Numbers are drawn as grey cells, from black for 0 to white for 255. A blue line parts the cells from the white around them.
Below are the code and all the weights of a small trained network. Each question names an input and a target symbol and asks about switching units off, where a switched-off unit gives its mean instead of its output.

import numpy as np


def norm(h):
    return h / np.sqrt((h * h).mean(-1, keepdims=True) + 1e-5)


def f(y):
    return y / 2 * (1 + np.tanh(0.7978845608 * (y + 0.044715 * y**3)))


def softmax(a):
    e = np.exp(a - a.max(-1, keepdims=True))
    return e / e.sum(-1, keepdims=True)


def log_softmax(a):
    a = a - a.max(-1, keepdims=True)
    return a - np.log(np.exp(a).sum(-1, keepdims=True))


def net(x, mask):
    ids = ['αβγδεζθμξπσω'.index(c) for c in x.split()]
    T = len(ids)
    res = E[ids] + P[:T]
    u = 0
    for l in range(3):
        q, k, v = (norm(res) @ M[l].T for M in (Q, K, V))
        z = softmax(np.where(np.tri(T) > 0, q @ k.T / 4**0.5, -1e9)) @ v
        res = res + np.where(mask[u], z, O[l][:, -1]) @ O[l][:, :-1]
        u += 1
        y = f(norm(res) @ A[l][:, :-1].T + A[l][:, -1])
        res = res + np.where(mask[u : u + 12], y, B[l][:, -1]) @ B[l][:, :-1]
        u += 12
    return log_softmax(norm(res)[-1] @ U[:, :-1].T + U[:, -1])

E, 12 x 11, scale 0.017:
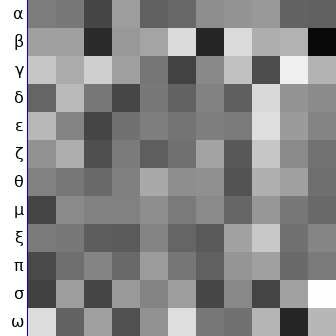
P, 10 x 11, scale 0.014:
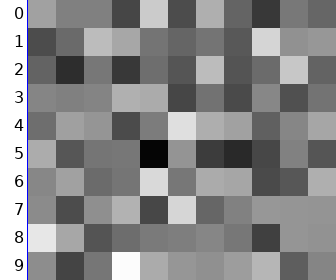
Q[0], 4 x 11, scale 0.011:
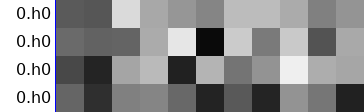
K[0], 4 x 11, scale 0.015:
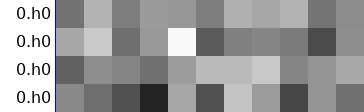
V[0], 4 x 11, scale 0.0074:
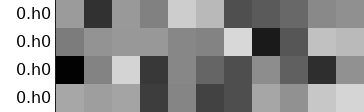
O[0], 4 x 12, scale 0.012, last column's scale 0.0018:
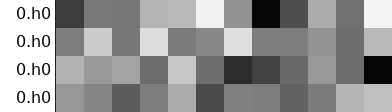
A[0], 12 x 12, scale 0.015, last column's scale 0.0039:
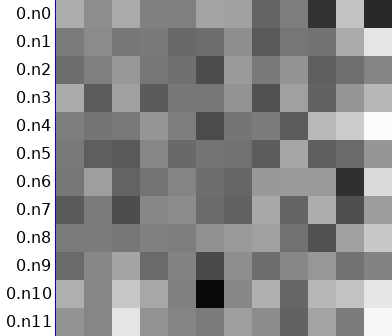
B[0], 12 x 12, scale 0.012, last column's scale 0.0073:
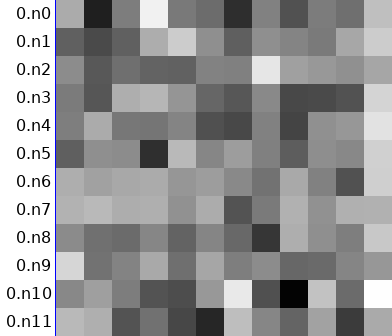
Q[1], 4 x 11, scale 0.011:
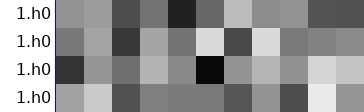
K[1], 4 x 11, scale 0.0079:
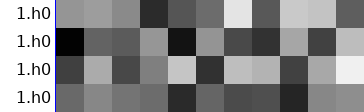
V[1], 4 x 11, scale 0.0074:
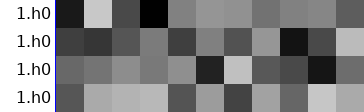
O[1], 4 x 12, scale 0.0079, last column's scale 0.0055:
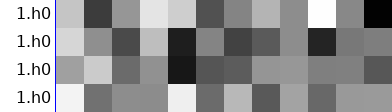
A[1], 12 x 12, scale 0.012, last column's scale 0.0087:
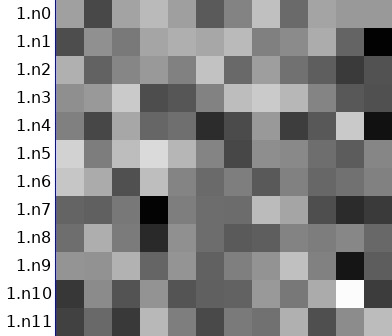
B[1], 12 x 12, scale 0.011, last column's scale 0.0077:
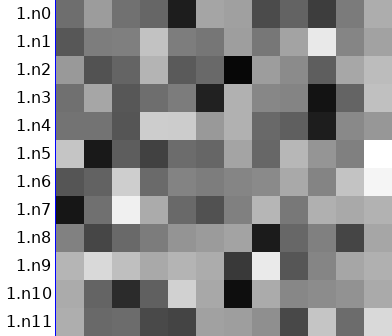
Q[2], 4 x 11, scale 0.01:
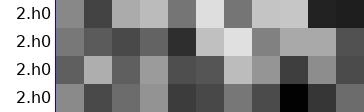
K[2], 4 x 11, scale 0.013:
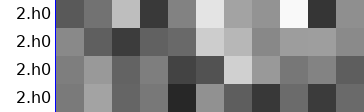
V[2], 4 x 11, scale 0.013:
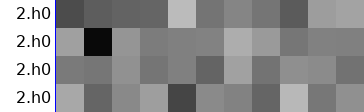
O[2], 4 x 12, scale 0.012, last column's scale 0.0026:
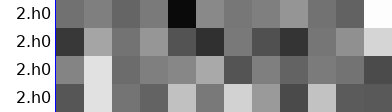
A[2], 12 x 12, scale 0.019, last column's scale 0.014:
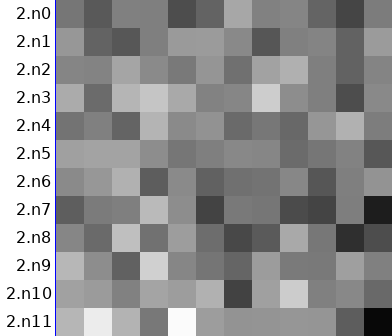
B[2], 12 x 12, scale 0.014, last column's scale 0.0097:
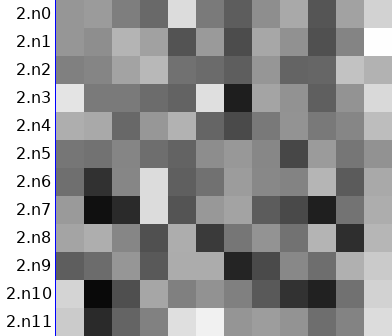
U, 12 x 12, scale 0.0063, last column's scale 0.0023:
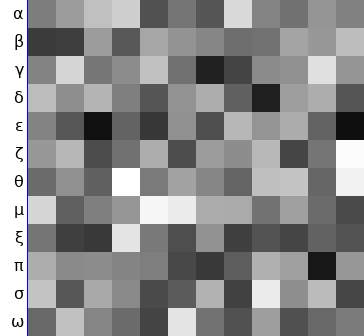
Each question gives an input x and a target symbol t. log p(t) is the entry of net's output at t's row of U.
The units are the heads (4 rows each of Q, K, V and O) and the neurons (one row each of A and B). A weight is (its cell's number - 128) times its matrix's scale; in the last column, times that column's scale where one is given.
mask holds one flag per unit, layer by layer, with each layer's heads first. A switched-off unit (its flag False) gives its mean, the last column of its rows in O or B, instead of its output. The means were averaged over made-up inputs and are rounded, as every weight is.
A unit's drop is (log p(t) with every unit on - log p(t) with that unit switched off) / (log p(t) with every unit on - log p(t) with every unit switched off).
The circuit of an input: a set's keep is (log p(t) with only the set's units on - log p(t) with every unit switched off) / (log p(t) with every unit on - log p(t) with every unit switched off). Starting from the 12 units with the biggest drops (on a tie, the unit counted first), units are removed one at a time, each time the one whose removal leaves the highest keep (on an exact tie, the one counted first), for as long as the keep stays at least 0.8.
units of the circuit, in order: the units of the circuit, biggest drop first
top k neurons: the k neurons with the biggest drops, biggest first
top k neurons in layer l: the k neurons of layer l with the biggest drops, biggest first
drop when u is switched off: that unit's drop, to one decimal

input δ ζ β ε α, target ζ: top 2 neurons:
[1.n3; 2.n0]
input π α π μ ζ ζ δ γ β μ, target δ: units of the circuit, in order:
[0.h0; 0.n10]
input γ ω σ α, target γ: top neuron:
[0.n10]
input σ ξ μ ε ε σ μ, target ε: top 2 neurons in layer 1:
[1.n11; 1.n10]
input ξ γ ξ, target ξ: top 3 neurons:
[1.n4; 0.n3; 2.n7]
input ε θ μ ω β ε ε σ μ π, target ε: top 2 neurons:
[1.n11; 1.n10]
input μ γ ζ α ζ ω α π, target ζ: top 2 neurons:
[1.n3; 2.n0]
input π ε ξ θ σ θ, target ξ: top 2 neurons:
[1.n4; 2.n7]
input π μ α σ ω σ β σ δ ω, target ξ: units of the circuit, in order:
[2.h0; 2.n7]
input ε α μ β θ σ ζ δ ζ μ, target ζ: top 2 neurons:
[1.n3; 2.n0]
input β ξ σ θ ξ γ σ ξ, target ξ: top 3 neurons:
[0.n3; 1.n4; 2.n7]
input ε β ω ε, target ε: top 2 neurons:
[1.n11; 1.n10]
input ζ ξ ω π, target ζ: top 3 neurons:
[1.n3; 2.n0; 0.n2]
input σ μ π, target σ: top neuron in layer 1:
[1.n6]
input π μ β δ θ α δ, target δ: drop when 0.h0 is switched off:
1.2
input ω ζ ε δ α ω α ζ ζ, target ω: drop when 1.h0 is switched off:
0.2
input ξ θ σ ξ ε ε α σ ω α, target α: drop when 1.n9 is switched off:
0.2
